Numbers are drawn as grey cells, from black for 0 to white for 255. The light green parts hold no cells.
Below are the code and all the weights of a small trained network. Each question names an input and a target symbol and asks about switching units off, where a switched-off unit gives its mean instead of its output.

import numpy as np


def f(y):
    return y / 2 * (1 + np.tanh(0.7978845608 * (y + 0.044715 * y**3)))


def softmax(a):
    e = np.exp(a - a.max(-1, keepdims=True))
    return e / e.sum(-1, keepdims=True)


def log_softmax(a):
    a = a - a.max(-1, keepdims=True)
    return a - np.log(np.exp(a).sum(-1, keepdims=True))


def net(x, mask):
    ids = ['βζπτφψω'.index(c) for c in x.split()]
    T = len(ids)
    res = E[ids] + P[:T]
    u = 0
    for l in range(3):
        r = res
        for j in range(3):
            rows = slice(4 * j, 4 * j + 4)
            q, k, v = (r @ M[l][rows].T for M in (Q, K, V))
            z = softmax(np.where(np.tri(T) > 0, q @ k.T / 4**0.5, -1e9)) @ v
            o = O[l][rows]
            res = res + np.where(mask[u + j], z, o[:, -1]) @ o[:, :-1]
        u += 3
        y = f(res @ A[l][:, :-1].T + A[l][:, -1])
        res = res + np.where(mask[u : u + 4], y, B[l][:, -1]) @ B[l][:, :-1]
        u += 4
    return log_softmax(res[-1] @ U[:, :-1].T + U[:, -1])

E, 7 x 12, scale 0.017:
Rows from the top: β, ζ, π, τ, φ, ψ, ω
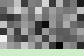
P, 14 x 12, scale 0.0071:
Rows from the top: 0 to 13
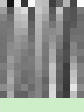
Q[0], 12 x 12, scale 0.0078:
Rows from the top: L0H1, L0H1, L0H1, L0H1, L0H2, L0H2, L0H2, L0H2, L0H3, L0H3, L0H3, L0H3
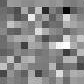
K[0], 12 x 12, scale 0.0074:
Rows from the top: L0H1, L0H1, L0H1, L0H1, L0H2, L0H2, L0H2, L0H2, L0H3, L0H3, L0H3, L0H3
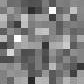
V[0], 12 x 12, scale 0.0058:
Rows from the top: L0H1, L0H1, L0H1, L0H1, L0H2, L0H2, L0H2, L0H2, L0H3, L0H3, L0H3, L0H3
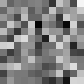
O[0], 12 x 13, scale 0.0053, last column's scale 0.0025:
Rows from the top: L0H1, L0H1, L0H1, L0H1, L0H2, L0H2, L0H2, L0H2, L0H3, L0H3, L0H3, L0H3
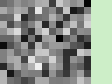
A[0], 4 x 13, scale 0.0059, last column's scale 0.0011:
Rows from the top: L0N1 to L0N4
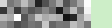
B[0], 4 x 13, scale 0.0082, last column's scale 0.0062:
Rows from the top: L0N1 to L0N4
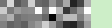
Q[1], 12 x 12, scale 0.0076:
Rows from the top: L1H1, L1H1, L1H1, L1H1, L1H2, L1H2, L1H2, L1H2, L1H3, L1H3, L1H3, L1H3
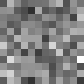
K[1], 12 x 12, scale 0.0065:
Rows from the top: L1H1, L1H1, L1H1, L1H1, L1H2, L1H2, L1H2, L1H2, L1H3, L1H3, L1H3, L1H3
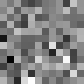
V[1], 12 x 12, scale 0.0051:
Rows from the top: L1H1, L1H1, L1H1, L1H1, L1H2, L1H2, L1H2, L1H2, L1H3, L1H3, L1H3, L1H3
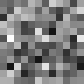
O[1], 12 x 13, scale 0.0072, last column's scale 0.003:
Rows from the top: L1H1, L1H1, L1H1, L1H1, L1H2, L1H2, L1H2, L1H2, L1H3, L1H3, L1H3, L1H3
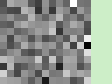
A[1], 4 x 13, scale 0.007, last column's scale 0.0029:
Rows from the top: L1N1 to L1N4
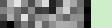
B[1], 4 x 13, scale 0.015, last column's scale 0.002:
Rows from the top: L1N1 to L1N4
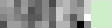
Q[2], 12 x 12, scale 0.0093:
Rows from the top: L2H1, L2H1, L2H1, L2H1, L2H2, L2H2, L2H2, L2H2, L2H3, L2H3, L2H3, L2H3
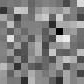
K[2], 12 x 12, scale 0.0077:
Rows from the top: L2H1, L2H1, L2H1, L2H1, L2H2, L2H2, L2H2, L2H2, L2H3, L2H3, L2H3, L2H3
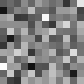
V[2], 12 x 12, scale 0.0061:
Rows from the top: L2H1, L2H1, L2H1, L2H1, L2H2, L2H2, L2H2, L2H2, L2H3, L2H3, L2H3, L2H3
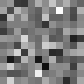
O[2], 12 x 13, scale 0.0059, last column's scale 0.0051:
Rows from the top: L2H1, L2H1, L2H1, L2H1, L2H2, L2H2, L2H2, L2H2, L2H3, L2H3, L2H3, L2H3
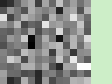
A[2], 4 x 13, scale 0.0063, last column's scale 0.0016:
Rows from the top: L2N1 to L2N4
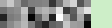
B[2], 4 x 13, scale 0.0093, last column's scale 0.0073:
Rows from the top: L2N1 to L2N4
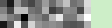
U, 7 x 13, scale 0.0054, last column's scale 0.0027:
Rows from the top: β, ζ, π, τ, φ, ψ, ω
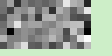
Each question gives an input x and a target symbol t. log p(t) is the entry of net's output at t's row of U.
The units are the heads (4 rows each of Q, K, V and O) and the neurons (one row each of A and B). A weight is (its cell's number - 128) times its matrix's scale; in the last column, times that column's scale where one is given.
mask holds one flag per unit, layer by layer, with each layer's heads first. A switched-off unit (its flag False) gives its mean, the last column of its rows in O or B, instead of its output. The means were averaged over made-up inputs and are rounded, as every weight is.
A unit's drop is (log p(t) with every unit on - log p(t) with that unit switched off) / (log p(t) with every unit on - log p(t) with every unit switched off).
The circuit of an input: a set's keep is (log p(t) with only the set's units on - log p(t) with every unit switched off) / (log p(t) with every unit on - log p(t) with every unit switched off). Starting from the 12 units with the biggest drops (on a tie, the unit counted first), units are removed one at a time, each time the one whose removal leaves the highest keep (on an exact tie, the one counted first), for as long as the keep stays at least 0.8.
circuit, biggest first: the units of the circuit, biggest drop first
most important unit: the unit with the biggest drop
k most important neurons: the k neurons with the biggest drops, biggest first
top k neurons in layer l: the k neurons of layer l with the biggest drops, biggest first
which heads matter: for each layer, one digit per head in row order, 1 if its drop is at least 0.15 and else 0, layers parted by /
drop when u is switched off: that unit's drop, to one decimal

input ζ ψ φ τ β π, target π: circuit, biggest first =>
L1N4; L2N3
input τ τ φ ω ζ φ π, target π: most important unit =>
L1N4
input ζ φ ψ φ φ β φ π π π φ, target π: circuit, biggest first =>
L2H3; L1H2; L0N3
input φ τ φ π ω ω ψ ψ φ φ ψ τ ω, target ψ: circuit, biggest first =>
L0N2; L2N2
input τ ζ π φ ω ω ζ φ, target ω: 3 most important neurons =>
L2N3; L2N2; L0N2
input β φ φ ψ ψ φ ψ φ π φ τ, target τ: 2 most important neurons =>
L1N2; L0N2
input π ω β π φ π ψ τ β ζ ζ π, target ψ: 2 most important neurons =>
L0N2; L2N1
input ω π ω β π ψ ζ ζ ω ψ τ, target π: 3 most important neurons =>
L2N4; L0N1; L2N3
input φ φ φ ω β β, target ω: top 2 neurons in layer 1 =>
L1N3; L1N2
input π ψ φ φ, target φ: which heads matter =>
100 / 010 / 001
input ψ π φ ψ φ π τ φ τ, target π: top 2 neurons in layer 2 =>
L2N4; L2N2
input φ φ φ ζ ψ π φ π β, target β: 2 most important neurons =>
L0N3; L1N1
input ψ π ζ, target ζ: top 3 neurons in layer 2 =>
L2N4; L2N1; L2N3
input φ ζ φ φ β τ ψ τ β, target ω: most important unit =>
L2N3
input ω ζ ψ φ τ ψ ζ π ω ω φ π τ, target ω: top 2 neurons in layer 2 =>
L2N3; L2N1
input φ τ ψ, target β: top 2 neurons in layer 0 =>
L0N2; L0N3
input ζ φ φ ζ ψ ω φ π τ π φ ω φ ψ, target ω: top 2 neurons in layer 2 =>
L2N3; L2N1
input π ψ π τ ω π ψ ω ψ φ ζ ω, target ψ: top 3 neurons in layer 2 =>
L2N2; L2N4; L2N1
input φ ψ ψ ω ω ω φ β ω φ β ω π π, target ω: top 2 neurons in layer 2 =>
L2N3; L2N4
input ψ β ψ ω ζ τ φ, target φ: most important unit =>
L1H2
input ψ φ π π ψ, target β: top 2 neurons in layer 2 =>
L2N2; L2N4
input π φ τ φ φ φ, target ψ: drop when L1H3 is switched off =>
0.1
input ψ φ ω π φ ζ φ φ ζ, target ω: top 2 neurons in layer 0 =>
L0N3; L0N2
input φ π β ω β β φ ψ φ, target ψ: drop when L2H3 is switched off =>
0.1
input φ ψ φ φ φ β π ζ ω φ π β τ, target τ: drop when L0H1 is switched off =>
-0.1
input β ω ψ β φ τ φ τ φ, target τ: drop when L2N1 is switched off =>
0.0
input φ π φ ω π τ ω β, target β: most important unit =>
L0N3
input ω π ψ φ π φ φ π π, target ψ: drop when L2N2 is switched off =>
0.2
